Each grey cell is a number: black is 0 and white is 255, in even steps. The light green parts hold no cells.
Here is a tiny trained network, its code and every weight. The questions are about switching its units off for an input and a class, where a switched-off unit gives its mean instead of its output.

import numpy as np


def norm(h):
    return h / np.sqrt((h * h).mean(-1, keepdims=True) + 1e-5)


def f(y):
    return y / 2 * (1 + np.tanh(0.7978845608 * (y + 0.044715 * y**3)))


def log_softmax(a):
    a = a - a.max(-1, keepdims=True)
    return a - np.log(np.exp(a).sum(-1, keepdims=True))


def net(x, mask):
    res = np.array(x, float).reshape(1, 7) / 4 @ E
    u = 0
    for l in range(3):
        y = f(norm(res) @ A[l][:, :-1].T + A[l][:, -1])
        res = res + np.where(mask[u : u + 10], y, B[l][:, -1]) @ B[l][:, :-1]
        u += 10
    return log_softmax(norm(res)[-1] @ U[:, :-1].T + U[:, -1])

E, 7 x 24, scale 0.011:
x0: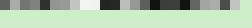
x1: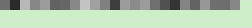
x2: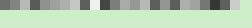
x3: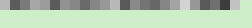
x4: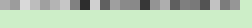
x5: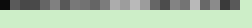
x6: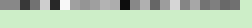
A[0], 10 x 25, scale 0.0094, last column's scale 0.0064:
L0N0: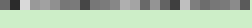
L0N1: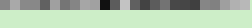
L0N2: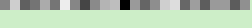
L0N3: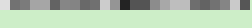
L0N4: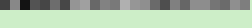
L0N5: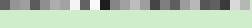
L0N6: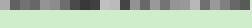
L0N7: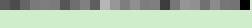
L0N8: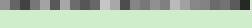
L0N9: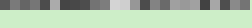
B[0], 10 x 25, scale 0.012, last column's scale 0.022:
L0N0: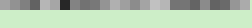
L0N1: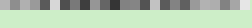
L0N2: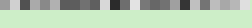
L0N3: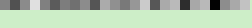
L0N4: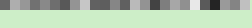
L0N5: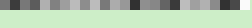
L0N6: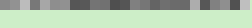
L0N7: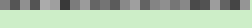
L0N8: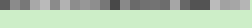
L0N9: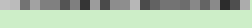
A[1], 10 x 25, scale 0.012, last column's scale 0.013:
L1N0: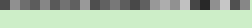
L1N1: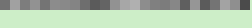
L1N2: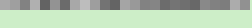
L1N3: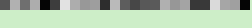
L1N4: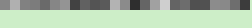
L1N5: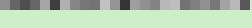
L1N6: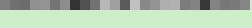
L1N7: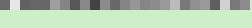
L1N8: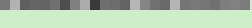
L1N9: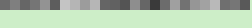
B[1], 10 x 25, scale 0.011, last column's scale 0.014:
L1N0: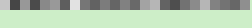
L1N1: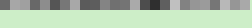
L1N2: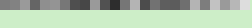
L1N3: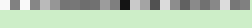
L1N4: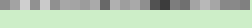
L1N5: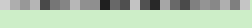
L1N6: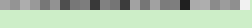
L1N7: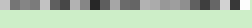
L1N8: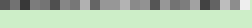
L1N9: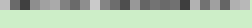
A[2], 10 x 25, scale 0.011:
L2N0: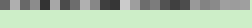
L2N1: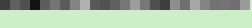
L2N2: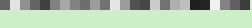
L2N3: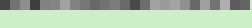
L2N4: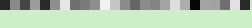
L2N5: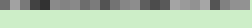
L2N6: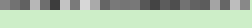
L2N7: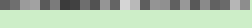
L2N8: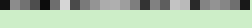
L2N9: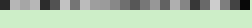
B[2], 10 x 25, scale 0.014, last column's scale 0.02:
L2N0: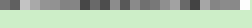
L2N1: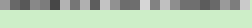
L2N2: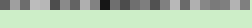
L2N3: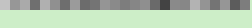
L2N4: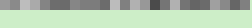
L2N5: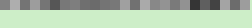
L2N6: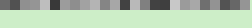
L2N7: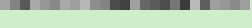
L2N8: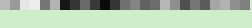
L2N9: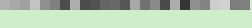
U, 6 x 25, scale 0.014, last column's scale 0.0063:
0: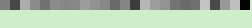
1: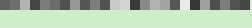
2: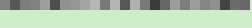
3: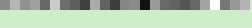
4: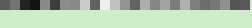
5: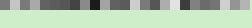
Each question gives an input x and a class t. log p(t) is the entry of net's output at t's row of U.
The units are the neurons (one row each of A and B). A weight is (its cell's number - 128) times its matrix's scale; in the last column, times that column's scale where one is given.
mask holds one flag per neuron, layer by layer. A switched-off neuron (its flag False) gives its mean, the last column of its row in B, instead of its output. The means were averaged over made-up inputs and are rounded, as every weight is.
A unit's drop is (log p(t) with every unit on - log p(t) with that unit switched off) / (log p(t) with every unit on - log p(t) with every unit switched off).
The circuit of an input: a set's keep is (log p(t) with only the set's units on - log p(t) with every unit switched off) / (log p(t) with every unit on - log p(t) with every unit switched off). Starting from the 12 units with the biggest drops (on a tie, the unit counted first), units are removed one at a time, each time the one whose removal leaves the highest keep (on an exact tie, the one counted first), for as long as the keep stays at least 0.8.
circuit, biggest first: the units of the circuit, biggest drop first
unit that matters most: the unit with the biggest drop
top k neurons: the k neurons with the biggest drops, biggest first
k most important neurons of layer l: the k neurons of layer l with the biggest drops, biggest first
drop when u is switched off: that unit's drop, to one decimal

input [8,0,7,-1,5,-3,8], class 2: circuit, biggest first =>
L0N5
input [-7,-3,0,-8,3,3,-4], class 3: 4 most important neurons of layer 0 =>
L0N4; L0N3; L0N9; L0N2
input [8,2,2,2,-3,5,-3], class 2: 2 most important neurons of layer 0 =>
L0N4; L0N5
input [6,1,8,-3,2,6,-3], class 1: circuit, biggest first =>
L0N5; L0N2
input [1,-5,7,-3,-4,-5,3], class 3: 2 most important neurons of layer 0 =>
L0N2; L0N4
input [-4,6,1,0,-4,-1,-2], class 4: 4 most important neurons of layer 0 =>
L0N1; L0N2; L0N3; L0N9
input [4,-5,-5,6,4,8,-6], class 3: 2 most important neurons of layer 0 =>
L0N9; L0N3
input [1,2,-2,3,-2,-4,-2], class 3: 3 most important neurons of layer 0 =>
L0N4; L0N2; L0N1
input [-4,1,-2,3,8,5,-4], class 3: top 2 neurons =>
L0N9; L0N4
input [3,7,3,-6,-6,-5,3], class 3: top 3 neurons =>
L0N1; L1N2; L0N3
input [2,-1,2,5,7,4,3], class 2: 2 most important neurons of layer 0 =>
L0N5; L0N1
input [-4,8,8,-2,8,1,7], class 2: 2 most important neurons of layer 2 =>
L2N1; L2N5
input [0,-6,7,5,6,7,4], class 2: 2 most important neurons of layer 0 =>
L0N5; L0N1
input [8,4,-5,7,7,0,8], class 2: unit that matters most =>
L2N6
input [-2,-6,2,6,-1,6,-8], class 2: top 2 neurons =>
L0N1; L0N2
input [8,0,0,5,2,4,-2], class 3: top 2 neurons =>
L0N1; L1N8
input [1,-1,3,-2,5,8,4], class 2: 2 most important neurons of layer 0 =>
L0N5; L0N1
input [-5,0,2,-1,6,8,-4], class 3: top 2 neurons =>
L0N9; L1N7
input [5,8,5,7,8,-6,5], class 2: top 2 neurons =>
L0N5; L2N6
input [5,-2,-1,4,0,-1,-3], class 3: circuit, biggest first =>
L0N1
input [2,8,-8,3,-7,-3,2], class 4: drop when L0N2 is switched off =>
0.4
